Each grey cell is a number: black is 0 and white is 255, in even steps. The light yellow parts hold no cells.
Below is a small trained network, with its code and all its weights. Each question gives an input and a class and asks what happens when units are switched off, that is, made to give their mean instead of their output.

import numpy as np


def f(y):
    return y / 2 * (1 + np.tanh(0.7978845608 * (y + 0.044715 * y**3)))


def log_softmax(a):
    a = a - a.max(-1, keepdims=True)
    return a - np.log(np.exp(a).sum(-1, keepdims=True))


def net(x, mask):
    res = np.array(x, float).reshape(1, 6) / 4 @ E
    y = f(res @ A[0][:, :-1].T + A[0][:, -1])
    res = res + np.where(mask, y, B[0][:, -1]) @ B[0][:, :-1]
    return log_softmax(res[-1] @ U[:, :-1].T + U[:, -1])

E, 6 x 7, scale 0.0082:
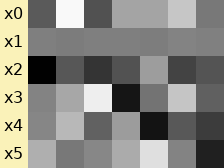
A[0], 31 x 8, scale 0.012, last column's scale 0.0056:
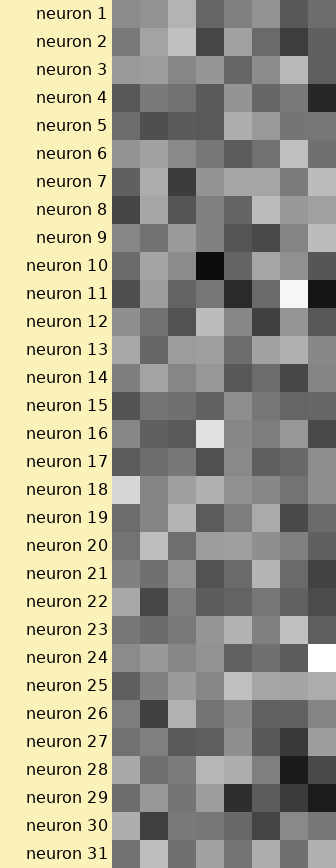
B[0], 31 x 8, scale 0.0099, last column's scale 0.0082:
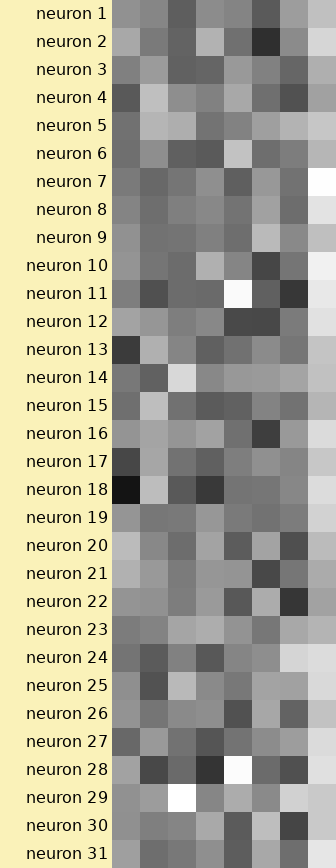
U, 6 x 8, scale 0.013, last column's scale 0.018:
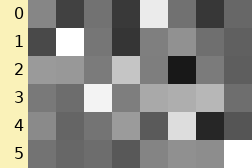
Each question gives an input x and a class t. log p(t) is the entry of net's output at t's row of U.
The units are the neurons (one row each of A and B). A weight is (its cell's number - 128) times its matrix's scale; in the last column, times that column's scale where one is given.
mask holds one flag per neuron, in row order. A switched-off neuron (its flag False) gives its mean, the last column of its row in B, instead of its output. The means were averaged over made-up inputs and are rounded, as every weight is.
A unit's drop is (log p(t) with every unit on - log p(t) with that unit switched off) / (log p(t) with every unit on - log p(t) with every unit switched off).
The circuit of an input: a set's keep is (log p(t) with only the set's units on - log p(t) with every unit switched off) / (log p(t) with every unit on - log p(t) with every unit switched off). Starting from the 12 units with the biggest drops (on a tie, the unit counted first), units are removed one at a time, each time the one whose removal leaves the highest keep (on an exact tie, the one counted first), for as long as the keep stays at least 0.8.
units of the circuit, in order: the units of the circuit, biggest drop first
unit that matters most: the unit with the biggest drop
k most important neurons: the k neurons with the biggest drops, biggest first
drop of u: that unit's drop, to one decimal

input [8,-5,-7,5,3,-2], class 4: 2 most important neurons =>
neuron 31; neuron 20
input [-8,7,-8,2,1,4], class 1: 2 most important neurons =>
neuron 18; neuron 13
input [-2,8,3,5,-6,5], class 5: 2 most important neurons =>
neuron 29; neuron 14
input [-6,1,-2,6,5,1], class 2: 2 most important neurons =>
neuron 2; neuron 1
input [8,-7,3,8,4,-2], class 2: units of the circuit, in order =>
neuron 10; neuron 2
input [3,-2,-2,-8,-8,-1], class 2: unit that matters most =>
neuron 16
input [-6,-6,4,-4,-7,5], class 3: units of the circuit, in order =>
neuron 5; neuron 23
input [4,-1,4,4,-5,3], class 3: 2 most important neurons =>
neuron 25; neuron 5
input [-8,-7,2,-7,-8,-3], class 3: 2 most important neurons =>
neuron 23; neuron 5
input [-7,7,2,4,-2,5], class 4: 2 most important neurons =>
neuron 26; neuron 22
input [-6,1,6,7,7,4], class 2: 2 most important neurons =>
neuron 2; neuron 18
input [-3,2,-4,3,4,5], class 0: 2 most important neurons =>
neuron 28; neuron 5
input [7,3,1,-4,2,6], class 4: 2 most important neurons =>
neuron 20; neuron 7
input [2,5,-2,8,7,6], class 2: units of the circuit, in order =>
neuron 2
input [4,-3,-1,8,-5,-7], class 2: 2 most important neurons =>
neuron 10; neuron 28
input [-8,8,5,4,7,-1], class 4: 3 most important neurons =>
neuron 22; neuron 30; neuron 26
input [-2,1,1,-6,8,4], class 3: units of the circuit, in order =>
neuron 29; neuron 14
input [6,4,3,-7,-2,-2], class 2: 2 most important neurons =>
neuron 16; neuron 12
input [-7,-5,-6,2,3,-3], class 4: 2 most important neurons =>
neuron 30; neuron 22
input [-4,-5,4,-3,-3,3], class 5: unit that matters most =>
neuron 18
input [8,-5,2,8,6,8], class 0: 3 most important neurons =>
neuron 28; neuron 16; neuron 12
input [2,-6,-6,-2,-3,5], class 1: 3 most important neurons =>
neuron 18; neuron 11; neuron 13
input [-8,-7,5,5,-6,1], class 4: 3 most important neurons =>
neuron 26; neuron 22; neuron 30
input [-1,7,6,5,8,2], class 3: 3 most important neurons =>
neuron 29; neuron 14; neuron 18
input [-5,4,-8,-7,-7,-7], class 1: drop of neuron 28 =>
0.2
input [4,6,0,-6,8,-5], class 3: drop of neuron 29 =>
0.7
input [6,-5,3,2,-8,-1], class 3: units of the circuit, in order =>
neuron 25
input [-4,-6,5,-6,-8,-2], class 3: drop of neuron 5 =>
0.3
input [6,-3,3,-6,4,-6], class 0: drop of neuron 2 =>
0.1
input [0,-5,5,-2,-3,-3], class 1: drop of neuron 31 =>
0.1
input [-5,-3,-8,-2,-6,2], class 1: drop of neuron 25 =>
0.0
